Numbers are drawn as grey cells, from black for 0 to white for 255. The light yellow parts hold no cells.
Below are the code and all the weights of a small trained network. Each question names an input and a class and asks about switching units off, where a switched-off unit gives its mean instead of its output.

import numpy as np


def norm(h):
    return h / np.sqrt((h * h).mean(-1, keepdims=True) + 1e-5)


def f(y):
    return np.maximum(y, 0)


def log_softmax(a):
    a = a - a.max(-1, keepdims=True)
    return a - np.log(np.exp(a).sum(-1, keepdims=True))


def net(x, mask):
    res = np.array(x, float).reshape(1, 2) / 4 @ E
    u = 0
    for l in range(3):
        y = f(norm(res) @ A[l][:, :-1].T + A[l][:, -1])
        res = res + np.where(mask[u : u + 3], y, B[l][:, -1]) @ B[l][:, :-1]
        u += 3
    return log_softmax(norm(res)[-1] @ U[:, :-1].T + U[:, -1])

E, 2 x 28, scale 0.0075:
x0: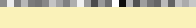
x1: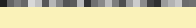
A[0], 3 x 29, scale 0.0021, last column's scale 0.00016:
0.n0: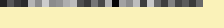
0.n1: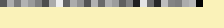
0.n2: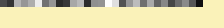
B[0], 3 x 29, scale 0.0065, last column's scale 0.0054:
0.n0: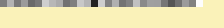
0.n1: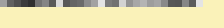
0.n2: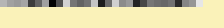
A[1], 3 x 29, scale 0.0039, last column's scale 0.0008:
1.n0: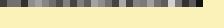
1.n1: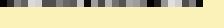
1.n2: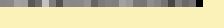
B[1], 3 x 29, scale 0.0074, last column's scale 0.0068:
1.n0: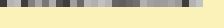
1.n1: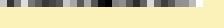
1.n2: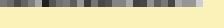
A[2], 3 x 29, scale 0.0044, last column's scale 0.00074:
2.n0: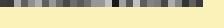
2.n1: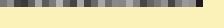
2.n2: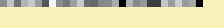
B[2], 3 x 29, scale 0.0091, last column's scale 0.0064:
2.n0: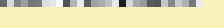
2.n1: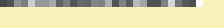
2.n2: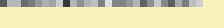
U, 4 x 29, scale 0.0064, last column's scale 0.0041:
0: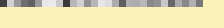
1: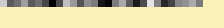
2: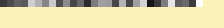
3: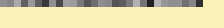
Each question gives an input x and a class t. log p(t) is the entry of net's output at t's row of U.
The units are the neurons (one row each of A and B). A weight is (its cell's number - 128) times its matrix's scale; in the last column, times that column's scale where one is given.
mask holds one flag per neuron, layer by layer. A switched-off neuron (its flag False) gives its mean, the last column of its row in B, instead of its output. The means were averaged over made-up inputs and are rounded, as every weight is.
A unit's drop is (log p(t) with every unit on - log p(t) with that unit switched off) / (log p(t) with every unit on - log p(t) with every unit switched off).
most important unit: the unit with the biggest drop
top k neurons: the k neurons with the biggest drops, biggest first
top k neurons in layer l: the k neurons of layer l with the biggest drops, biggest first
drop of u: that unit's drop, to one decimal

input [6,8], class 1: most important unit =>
1.n1
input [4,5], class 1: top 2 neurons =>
(0.n0, 1.n1)
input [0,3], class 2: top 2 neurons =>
(0.n2, 1.n1)
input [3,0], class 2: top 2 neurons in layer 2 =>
(2.n1, 2.n0)
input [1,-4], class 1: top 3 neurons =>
(2.n0, 0.n0, 0.n1)
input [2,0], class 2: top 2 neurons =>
(1.n1, 0.n1)
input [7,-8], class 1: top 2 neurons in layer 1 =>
(1.n0, 1.n2)
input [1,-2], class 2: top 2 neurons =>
(1.n1, 2.n1)
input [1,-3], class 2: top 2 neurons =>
(1.n1, 1.n2)
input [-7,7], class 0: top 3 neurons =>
(1.n0, 2.n0, 0.n0)
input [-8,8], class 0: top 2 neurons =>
(1.n0, 2.n0)
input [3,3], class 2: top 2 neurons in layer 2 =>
(2.n1, 2.n0)
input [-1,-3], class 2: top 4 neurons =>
(1.n1, 1.n2, 0.n2, 2.n1)
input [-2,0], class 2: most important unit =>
0.n0
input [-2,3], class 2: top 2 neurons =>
(0.n0, 1.n1)
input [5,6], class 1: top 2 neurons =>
(1.n1, 0.n0)
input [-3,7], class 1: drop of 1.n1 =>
1.3
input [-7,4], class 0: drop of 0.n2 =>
0.0
